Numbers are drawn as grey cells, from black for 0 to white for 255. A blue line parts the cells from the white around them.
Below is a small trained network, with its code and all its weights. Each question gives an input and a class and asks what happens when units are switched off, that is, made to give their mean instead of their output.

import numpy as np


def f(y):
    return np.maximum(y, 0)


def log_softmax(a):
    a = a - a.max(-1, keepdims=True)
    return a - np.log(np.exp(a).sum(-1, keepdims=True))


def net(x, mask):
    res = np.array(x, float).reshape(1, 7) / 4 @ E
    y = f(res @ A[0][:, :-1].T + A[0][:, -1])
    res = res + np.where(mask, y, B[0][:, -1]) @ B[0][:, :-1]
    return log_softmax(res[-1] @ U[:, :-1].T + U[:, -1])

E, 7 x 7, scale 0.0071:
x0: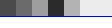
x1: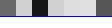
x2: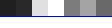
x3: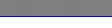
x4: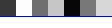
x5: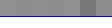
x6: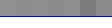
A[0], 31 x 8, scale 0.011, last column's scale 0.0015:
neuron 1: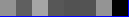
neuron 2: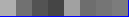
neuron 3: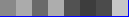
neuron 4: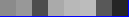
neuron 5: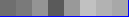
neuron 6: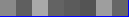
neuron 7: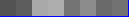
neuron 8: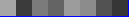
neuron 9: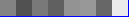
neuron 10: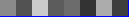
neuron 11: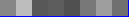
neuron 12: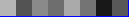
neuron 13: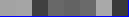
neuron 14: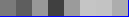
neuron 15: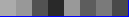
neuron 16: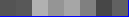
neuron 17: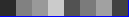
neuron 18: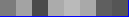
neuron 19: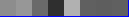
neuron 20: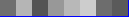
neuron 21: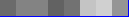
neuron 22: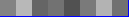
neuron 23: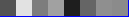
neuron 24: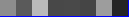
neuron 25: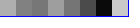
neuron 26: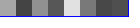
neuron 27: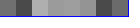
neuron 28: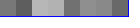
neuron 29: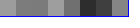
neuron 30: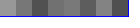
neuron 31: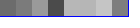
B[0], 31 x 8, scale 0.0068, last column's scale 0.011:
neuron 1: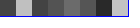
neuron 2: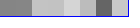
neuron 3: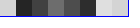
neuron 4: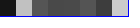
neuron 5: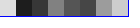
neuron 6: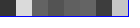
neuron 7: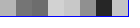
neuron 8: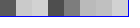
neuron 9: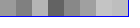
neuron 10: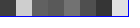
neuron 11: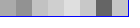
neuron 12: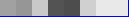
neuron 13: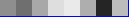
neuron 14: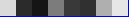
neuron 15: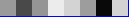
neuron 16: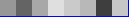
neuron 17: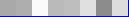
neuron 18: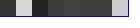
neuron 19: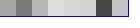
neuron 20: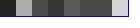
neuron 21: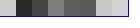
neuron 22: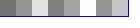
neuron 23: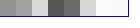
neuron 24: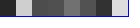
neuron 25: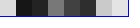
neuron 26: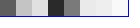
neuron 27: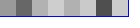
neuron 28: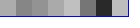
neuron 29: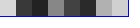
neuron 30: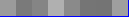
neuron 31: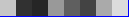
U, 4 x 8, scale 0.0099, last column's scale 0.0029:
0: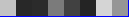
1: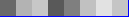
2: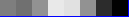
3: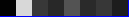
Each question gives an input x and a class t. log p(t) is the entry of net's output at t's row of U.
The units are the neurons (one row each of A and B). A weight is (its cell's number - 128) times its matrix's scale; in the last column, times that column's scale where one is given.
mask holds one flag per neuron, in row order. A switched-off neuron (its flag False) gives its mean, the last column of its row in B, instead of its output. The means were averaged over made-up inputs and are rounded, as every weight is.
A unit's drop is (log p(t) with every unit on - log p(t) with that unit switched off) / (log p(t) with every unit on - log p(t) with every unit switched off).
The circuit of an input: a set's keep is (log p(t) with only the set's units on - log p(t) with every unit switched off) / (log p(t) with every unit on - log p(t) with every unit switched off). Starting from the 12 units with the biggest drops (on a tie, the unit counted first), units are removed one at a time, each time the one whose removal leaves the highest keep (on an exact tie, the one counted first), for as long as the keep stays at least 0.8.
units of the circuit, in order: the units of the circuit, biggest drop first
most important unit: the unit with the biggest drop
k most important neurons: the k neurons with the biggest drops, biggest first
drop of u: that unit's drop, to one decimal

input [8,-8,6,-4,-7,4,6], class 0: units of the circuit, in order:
neuron 14
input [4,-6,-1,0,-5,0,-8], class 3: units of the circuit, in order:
neuron 24; neuron 10
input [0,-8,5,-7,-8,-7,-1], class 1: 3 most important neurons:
neuron 26; neuron 12; neuron 8
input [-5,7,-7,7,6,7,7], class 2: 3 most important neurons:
neuron 13; neuron 11; neuron 26
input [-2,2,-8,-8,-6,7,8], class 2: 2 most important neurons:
neuron 15; neuron 19
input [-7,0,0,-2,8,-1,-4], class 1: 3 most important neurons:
neuron 23; neuron 17; neuron 22
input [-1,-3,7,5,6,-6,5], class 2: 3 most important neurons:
neuron 7; neuron 26; neuron 28
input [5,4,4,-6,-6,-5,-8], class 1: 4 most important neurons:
neuron 26; neuron 25; neuron 8; neuron 29
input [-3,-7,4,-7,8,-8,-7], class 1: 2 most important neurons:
neuron 23; neuron 17
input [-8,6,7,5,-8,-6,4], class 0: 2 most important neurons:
neuron 25; neuron 29
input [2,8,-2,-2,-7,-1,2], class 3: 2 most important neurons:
neuron 18; neuron 4
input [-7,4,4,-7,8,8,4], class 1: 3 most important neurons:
neuron 23; neuron 17; neuron 14
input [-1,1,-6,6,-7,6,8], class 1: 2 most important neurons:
neuron 26; neuron 12
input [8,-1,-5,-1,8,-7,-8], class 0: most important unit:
neuron 21
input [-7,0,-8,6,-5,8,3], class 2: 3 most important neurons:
neuron 15; neuron 19; neuron 2
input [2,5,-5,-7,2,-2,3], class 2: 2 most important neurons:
neuron 13; neuron 11
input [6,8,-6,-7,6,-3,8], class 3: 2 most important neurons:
neuron 20; neuron 18
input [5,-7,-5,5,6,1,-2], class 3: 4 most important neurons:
neuron 24; neuron 1; neuron 10; neuron 6
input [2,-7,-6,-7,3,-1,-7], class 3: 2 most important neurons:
neuron 24; neuron 1
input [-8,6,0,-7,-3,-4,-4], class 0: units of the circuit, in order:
neuron 25
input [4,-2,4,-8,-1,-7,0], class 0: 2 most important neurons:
neuron 14; neuron 15
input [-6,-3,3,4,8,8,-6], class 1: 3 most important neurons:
neuron 23; neuron 17; neuron 14
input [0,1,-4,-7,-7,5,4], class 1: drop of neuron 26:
0.3
